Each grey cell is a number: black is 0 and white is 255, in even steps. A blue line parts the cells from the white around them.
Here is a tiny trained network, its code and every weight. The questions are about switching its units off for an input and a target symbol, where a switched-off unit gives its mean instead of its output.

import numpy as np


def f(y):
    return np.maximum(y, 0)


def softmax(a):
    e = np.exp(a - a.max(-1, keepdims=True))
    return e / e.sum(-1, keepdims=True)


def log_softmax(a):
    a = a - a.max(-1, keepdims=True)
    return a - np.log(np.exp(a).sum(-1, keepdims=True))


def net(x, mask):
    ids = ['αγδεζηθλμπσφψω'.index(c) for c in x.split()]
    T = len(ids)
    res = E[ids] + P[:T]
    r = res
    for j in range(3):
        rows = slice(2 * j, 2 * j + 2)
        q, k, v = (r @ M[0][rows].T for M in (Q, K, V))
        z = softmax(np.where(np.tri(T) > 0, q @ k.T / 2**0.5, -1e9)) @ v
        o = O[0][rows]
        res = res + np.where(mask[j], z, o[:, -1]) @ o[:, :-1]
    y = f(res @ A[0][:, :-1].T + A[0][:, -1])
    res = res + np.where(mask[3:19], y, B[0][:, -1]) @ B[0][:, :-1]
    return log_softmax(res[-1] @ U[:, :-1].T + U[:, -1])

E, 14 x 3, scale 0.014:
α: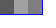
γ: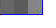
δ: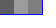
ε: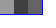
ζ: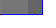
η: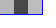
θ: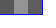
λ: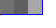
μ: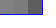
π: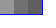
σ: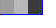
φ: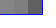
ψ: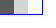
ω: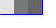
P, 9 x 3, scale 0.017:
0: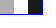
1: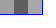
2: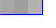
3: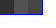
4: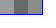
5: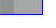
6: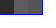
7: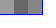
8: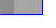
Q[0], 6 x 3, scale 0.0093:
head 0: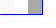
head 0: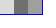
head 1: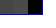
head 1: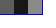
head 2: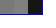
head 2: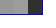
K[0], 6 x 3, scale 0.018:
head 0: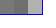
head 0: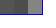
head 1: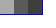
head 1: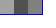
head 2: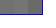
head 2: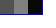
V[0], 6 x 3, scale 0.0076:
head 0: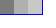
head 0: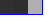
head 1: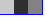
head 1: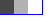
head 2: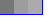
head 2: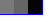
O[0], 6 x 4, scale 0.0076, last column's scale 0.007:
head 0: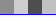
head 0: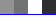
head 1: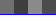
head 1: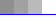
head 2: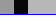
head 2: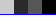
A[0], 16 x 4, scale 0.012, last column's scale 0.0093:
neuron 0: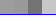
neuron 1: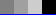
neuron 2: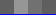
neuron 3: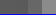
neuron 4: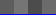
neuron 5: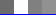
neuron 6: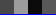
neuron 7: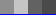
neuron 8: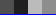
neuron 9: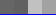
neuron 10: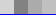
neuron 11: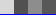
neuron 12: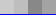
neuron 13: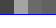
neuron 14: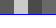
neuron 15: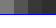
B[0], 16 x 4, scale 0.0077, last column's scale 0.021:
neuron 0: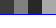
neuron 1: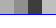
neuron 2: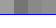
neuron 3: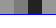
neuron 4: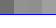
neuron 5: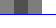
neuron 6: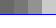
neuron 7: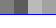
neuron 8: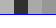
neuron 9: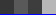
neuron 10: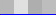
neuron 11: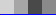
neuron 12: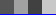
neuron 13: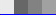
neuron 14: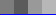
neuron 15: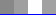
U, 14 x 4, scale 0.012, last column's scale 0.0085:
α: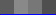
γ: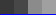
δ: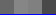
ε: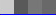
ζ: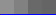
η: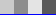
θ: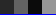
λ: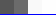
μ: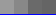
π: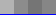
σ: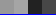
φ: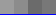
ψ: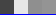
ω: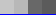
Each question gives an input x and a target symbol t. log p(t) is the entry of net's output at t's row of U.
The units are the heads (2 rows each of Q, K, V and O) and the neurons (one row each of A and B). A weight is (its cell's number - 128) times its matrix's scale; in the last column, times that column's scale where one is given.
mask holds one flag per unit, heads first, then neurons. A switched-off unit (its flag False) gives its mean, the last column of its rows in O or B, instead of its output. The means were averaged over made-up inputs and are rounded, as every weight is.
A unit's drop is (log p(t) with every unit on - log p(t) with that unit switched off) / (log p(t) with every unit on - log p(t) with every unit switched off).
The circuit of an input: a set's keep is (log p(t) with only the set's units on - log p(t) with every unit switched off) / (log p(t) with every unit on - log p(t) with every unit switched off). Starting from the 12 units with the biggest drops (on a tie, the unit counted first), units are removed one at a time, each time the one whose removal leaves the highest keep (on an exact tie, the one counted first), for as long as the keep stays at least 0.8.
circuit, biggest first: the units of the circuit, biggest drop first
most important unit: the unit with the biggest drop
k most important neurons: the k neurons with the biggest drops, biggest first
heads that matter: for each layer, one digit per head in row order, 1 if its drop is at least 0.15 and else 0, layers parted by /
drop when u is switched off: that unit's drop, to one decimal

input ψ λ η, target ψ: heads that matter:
011
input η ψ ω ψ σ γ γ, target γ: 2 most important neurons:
neuron 15; neuron 12
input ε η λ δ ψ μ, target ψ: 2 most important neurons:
neuron 13; neuron 1
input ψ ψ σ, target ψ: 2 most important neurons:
neuron 12; neuron 13
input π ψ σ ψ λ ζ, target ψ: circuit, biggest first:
head 0; neuron 13; neuron 8; head 1
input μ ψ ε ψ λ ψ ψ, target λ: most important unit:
neuron 12
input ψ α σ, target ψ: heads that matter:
100
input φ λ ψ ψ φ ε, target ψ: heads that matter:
000
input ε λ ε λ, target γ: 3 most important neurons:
neuron 15; neuron 12; neuron 1
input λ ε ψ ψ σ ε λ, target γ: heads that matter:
010
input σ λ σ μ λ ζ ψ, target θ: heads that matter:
100
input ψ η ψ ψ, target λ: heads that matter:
001
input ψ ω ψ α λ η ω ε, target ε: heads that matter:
110
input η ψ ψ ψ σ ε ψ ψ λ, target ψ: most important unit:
head 1
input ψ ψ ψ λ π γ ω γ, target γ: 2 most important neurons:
neuron 10; neuron 15
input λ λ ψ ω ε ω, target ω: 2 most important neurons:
neuron 10; neuron 11
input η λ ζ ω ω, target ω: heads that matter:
101
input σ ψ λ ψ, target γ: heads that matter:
101
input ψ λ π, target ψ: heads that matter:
000
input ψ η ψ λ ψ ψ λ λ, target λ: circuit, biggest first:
head 0
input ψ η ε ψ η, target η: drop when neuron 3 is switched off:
0.2
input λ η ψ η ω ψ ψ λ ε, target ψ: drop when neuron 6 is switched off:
0.0
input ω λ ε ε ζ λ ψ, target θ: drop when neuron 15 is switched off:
0.5
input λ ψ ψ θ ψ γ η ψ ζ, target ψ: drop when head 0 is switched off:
0.3
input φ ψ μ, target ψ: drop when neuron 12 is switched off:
0.2
